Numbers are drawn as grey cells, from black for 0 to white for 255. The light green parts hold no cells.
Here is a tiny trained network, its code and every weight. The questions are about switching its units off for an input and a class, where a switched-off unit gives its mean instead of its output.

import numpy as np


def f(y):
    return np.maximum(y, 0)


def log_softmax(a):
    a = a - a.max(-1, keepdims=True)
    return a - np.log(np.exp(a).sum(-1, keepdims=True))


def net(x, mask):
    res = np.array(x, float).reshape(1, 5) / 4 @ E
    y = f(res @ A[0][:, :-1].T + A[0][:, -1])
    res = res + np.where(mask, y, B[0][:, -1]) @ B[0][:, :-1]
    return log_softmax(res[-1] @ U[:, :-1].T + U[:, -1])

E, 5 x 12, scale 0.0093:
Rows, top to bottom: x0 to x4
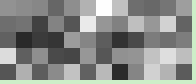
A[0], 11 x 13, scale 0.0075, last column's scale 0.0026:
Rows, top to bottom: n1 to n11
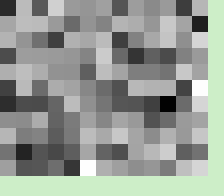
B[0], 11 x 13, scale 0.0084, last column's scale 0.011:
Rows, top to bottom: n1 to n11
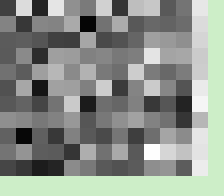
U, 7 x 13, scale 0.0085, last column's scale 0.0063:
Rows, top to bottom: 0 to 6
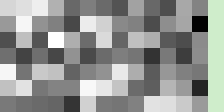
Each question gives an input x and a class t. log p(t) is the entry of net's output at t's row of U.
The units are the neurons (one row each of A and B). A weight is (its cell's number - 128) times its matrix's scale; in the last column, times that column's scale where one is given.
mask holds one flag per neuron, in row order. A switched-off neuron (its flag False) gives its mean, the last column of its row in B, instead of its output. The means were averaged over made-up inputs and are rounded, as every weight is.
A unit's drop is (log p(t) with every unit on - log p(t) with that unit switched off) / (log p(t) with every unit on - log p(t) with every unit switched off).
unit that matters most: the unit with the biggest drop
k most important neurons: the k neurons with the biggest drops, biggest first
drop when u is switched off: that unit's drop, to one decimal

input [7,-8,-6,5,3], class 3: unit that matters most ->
n9
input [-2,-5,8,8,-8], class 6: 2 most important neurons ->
(n10 n2)
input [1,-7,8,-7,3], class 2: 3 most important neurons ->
(n4 n9 n11)
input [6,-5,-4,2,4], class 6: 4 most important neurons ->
(n7 n1 n6 n3)
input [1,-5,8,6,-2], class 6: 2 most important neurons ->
(n10 n2)
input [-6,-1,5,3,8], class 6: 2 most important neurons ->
(n10 n3)
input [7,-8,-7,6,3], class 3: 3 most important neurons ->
(n9 n2 n10)
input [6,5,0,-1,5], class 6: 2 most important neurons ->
(n3 n7)
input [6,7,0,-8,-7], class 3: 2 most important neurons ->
(n11 n6)
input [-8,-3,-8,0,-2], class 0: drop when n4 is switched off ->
0.1
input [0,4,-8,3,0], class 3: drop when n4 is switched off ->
0.0
